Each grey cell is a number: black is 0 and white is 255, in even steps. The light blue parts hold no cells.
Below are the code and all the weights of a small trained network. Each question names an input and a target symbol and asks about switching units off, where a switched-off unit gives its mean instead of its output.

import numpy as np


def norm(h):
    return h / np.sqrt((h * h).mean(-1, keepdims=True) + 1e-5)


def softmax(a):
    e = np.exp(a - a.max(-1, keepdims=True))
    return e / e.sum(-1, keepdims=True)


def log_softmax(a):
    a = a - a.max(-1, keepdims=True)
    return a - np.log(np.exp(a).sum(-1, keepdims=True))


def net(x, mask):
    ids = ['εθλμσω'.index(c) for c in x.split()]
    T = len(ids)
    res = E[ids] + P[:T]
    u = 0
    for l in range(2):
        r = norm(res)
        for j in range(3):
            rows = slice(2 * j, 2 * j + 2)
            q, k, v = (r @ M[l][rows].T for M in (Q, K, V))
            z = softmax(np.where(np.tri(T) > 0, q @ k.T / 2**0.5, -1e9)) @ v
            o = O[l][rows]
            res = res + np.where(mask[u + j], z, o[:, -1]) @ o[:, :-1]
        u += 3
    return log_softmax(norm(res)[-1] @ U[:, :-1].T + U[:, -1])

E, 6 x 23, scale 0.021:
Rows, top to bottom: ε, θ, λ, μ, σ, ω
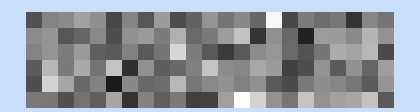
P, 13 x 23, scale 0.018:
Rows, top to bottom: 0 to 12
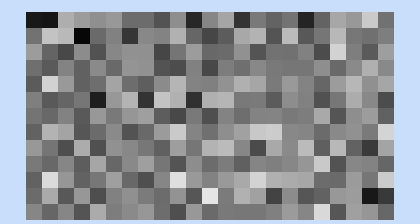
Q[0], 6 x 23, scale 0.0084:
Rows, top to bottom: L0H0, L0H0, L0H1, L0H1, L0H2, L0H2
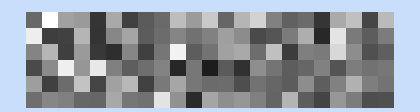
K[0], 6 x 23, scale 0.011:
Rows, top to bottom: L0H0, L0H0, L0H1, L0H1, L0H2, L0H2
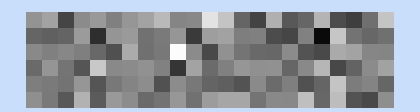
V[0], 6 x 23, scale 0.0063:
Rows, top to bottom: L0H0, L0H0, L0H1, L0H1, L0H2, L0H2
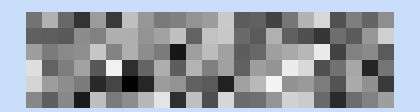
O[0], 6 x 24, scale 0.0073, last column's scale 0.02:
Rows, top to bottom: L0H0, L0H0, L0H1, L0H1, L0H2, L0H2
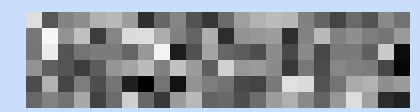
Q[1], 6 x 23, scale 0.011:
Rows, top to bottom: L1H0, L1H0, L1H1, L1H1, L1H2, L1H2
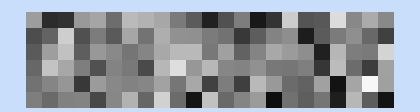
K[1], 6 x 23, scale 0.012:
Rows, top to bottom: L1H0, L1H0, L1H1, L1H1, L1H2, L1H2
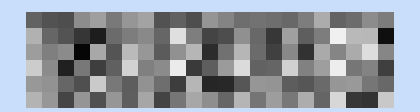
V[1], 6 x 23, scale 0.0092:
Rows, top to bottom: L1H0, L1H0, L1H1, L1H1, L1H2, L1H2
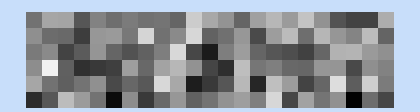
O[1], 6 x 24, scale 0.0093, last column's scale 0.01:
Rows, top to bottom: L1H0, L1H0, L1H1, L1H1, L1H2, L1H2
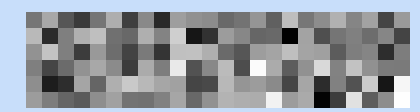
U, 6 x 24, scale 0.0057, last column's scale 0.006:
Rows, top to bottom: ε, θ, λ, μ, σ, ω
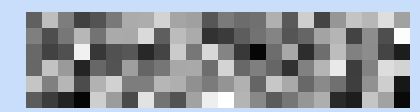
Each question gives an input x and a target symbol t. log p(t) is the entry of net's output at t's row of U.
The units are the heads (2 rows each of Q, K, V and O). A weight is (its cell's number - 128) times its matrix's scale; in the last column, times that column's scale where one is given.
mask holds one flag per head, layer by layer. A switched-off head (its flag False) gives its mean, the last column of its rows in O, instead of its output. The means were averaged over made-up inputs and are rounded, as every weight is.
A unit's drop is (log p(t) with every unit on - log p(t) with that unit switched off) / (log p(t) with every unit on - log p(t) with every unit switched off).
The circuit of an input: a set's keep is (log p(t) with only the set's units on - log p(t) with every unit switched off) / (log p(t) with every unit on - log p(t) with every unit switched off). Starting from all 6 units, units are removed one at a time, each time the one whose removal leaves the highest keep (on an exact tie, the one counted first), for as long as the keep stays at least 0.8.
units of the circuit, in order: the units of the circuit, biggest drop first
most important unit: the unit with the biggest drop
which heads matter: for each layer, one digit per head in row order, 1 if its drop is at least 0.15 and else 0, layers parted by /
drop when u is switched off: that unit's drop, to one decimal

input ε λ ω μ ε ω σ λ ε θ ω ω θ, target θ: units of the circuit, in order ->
L0H2
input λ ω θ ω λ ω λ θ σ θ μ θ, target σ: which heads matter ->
000 / 001
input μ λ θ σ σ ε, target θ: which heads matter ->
000 / 000
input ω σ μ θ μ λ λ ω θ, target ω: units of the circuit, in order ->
L0H0, L0H2, L1H1
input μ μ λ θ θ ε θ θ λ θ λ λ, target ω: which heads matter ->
001 / 000
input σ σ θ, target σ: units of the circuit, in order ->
L0H2, L1H2
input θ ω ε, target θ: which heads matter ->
001 / 001
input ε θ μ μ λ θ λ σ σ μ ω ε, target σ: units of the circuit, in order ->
L1H2, L0H2
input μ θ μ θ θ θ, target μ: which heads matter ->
000 / 001
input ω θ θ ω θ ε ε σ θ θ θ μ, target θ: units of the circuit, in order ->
L0H0, L0H2
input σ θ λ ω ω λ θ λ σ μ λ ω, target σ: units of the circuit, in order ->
L1H2, L0H0
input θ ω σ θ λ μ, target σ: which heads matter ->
001 / 001
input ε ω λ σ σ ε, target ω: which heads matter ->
101 / 000
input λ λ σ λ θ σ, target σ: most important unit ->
L1H2
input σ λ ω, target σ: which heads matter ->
100 / 001
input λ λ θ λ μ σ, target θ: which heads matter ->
000 / 000
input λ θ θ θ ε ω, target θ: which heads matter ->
001 / 001
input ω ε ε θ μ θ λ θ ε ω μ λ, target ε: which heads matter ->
000 / 001
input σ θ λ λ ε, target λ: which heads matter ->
011 / 000
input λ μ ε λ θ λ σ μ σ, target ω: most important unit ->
L1H1
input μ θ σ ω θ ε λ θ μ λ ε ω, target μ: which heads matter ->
000 / 001
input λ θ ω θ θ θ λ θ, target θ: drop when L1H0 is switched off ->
0.1
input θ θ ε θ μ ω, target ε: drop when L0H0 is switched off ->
0.2
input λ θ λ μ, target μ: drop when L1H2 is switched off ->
0.5
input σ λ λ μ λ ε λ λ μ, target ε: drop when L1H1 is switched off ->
0.2
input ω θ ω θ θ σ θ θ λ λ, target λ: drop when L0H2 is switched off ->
0.6
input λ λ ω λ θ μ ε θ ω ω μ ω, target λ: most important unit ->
L0H2
